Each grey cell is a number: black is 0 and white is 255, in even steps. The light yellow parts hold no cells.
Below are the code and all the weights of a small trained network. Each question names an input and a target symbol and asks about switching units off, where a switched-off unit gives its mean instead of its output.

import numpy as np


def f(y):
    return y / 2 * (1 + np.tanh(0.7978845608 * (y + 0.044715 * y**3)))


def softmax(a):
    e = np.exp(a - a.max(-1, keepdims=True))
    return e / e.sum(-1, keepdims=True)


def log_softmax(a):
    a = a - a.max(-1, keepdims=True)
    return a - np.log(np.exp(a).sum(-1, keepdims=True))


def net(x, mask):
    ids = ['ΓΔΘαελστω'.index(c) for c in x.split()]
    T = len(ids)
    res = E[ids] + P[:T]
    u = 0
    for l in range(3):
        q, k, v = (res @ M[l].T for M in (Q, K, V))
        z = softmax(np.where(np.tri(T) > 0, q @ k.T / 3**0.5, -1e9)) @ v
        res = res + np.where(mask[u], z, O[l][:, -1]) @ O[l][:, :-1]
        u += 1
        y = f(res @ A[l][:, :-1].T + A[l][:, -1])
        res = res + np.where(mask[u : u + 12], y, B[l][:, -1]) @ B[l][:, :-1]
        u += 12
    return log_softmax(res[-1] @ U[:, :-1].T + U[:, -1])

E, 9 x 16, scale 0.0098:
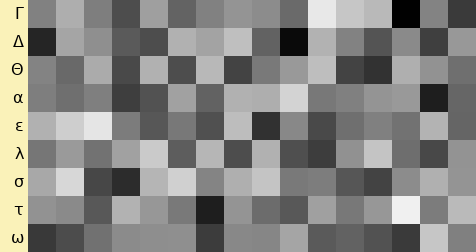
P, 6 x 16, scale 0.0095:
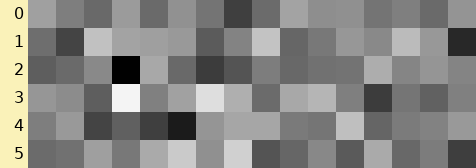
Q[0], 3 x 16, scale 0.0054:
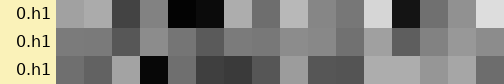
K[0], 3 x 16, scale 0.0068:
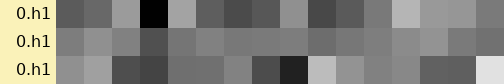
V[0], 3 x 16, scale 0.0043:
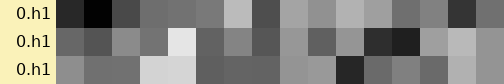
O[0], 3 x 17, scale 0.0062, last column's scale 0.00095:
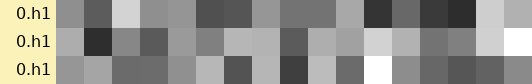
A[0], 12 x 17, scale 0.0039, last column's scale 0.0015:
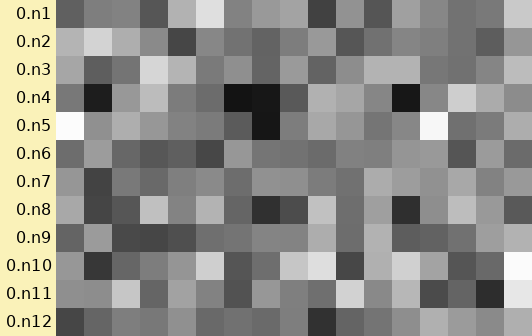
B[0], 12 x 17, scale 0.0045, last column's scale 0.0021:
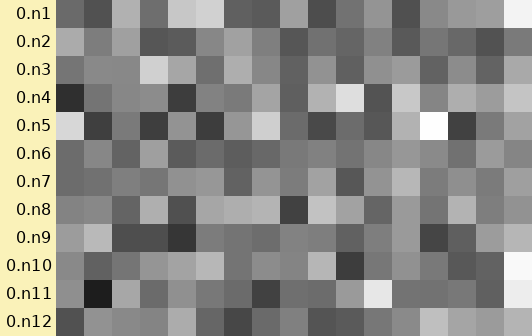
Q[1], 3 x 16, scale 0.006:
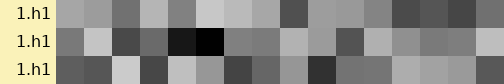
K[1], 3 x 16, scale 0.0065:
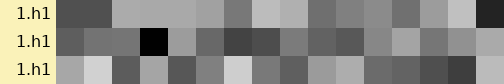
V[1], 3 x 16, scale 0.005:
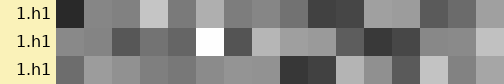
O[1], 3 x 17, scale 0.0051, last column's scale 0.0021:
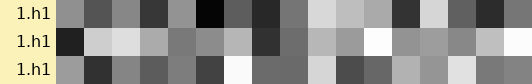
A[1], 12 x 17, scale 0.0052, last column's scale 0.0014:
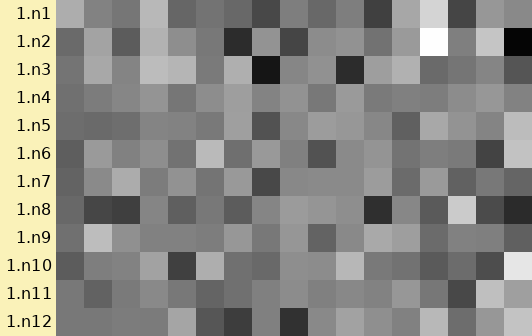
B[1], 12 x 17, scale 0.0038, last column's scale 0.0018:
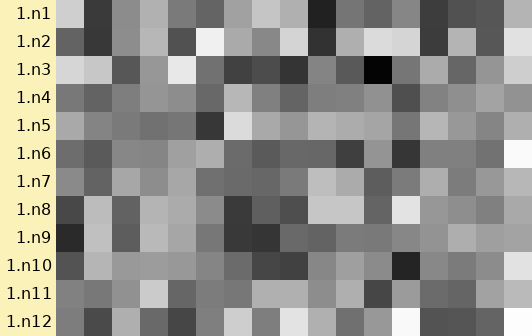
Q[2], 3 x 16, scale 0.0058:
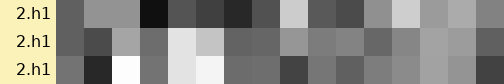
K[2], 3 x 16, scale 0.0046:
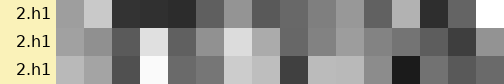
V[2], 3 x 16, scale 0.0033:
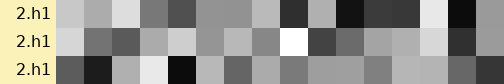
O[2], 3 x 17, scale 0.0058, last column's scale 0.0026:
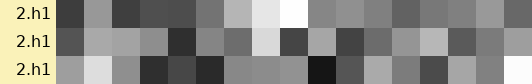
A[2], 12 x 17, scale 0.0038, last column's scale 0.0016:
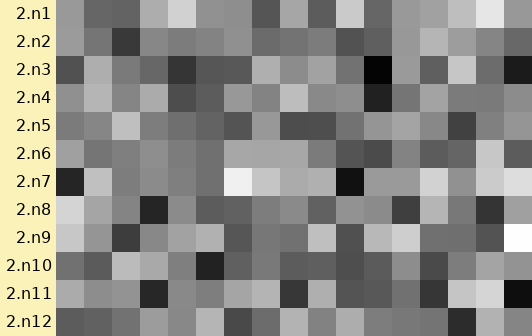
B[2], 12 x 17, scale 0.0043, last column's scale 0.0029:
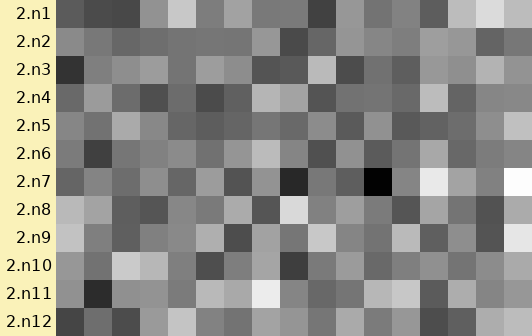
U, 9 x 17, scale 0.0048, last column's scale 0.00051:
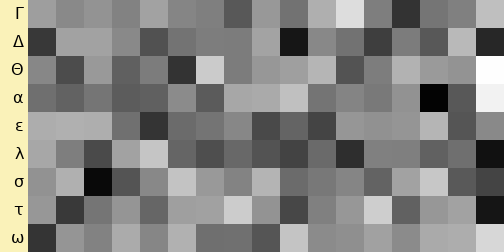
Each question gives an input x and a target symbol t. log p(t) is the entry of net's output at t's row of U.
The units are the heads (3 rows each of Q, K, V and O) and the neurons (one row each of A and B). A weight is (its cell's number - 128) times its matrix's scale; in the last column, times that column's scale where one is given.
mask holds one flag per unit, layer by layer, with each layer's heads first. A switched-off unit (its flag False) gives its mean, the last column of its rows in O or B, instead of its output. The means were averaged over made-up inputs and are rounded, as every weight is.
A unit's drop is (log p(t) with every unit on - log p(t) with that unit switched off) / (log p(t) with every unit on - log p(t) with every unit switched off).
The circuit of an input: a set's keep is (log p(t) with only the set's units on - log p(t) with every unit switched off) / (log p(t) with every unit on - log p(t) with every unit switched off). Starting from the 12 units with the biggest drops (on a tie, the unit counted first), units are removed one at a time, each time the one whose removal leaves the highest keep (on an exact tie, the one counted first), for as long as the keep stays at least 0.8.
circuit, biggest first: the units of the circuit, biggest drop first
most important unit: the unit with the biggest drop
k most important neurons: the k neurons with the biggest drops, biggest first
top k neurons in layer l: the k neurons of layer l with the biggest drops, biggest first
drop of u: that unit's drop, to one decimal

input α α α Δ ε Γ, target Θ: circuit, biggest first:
1.h1, 0.h1
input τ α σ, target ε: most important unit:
2.h1
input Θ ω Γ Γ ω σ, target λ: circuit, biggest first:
2.h1, 1.h1, 0.h1
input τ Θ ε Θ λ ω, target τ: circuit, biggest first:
1.h1, 0.h1, 2.n11
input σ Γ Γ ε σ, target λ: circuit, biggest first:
2.h1, 1.h1, 0.n11
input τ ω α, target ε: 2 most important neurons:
1.n2, 0.n5
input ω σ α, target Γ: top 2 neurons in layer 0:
0.n4, 0.n8
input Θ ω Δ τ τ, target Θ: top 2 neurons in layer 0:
0.n1, 0.n10
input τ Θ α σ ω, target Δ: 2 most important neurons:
0.n10, 2.n9
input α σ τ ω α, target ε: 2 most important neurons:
1.n2, 1.n12
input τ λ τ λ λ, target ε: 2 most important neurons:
1.n2, 1.n12
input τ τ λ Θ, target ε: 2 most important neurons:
1.n2, 0.n5
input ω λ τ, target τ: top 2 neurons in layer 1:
1.n2, 1.n12
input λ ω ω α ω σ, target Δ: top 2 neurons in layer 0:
0.n10, 0.n1
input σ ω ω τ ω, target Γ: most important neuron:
2.n7
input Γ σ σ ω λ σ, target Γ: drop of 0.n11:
0.1
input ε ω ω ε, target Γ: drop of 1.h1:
0.3
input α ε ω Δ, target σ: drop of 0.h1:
0.7
